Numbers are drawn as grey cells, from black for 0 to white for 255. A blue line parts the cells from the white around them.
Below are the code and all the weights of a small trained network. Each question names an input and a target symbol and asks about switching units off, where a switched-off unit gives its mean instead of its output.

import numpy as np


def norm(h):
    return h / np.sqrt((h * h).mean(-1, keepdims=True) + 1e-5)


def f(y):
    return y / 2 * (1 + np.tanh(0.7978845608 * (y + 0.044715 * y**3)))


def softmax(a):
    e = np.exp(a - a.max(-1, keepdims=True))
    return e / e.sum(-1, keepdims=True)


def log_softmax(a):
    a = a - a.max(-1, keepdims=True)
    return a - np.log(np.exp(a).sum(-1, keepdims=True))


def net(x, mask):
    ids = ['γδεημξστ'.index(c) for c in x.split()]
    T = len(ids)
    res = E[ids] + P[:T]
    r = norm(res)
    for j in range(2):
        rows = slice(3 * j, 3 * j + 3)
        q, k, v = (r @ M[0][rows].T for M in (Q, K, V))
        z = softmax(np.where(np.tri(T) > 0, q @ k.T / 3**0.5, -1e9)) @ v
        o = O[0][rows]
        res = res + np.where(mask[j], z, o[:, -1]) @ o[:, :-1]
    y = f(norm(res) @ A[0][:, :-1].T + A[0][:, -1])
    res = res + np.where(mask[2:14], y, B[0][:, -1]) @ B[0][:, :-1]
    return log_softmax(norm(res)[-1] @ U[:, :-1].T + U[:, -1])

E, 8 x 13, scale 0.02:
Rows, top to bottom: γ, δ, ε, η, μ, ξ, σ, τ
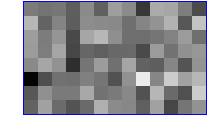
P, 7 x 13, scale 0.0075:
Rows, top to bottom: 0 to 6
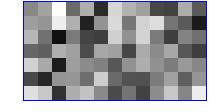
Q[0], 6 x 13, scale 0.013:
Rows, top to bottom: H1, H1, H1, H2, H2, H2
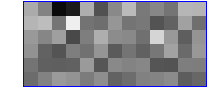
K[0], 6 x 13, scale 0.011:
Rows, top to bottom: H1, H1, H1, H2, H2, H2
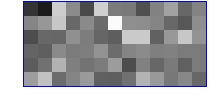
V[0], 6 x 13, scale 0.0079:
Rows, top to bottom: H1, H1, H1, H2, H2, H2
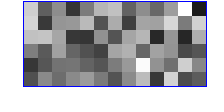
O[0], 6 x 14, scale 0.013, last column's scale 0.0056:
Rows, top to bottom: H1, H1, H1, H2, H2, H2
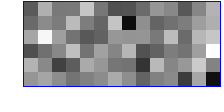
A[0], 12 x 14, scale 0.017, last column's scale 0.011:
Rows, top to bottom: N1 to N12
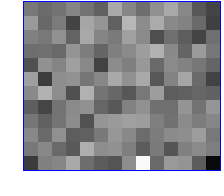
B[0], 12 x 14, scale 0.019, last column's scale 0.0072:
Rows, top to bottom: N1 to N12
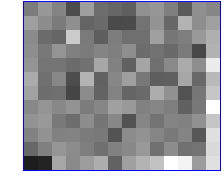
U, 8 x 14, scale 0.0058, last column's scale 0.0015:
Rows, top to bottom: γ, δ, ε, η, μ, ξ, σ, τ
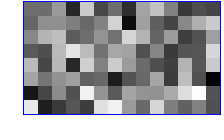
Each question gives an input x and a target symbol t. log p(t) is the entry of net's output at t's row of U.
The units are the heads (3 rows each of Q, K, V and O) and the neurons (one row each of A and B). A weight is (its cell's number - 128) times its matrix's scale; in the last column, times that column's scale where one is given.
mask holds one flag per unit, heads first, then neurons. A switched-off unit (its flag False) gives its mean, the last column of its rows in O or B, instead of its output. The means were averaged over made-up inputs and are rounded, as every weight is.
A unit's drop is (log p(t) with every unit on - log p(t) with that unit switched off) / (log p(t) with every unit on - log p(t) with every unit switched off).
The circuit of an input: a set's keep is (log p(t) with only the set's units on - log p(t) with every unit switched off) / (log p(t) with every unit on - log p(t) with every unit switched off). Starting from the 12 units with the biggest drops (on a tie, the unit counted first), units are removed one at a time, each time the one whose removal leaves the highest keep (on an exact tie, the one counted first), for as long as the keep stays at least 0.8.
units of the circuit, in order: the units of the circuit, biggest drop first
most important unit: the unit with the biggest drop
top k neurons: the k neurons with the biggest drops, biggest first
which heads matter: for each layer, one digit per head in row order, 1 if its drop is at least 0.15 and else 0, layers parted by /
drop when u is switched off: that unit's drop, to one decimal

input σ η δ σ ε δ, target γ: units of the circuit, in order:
(H1, N7)
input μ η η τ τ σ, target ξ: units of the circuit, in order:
(H1, N2)
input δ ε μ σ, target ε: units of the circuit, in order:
(H1)
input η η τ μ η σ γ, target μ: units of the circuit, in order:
(H1, N6)
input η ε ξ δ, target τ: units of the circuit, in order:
(H2, H1)
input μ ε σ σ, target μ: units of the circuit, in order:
(H1, N6)
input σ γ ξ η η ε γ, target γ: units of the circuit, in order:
(N1, N12)
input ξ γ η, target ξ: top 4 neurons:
(N10, N12, N8, N6)
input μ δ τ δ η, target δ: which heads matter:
10
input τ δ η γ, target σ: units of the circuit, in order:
(H2, N12)
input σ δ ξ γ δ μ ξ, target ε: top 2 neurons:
(N12, N4)
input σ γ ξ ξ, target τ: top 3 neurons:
(N12, N4, N11)
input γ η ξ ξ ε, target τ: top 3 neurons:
(N12, N6, N9)
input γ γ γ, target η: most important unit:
H1
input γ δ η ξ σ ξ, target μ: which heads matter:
11
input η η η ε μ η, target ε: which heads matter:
10
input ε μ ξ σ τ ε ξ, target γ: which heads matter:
11
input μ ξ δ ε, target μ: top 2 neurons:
(N6, N12)
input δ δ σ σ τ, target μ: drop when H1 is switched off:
1.1
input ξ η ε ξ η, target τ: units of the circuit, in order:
(H2)
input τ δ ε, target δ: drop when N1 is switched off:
0.0
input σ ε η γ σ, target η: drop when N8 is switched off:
0.1
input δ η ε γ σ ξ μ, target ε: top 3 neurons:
(N12, N11, N10)
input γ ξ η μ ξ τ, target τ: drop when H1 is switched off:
0.3
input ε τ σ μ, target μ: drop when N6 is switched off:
0.3
